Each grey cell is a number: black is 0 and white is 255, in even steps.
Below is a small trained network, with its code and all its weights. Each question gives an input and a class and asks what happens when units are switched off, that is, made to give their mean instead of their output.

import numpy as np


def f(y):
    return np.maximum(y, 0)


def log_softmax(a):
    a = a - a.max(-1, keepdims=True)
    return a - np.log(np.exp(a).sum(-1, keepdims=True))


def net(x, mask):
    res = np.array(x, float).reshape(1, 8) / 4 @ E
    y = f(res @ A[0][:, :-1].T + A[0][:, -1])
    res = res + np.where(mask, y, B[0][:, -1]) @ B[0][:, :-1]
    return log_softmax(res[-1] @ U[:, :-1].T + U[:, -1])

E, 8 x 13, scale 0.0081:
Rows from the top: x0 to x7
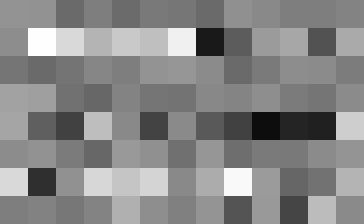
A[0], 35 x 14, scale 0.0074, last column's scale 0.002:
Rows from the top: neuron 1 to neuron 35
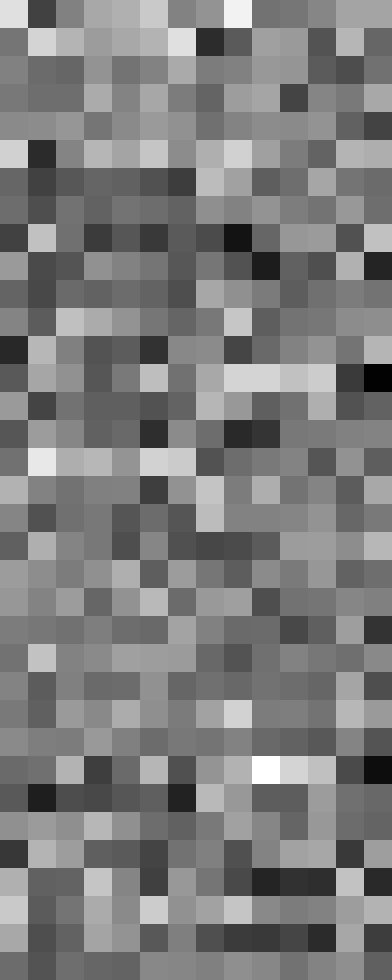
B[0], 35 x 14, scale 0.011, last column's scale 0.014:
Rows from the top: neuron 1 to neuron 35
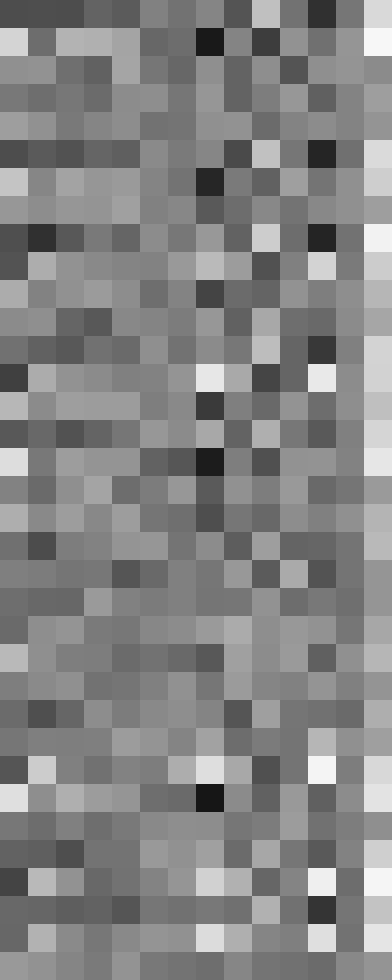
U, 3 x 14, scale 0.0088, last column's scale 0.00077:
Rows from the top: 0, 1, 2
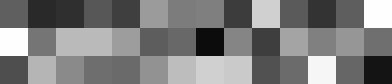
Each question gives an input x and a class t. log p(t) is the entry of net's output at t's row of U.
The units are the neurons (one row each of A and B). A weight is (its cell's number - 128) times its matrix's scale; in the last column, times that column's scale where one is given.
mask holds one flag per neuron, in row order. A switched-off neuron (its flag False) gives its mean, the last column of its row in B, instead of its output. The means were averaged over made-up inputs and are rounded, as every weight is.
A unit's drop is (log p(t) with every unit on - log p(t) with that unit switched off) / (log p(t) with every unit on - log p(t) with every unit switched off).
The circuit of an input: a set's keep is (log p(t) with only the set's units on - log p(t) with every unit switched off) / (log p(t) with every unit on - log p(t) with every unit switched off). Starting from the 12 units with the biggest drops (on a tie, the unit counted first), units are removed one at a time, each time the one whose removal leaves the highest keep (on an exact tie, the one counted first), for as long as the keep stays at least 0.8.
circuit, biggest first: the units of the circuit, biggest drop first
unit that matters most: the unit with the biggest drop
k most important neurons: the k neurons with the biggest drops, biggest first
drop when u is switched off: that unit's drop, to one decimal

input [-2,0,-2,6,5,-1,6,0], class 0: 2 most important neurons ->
(neuron 6; neuron 1)
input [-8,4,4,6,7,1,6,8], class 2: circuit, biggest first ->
(neuron 32)
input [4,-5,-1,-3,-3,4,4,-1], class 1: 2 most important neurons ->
(neuron 29; neuron 9)
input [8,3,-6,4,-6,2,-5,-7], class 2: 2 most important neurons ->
(neuron 28; neuron 14)
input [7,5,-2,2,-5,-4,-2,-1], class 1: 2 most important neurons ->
(neuron 2; neuron 32)
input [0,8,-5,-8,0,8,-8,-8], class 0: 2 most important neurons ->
(neuron 9; neuron 16)
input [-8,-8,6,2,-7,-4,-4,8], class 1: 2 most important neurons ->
(neuron 29; neuron 7)
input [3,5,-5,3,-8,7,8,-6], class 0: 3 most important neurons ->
(neuron 1; neuron 6; neuron 33)
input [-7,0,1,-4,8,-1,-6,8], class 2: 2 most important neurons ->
(neuron 32; neuron 34)
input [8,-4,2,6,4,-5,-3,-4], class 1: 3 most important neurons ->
(neuron 29; neuron 28; neuron 14)
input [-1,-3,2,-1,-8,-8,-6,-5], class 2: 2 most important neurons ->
(neuron 28; neuron 14)
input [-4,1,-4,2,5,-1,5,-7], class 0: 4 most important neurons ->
(neuron 6; neuron 1; neuron 28; neuron 14)
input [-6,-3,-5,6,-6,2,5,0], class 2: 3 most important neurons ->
(neuron 28; neuron 14; neuron 9)
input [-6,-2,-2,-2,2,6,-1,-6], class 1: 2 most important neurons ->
(neuron 28; neuron 14)
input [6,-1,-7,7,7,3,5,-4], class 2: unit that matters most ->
neuron 32
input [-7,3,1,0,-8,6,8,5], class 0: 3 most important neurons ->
(neuron 6; neuron 1; neuron 33)
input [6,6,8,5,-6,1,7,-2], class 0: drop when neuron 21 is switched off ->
0.0
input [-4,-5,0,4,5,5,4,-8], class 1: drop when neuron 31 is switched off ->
0.1
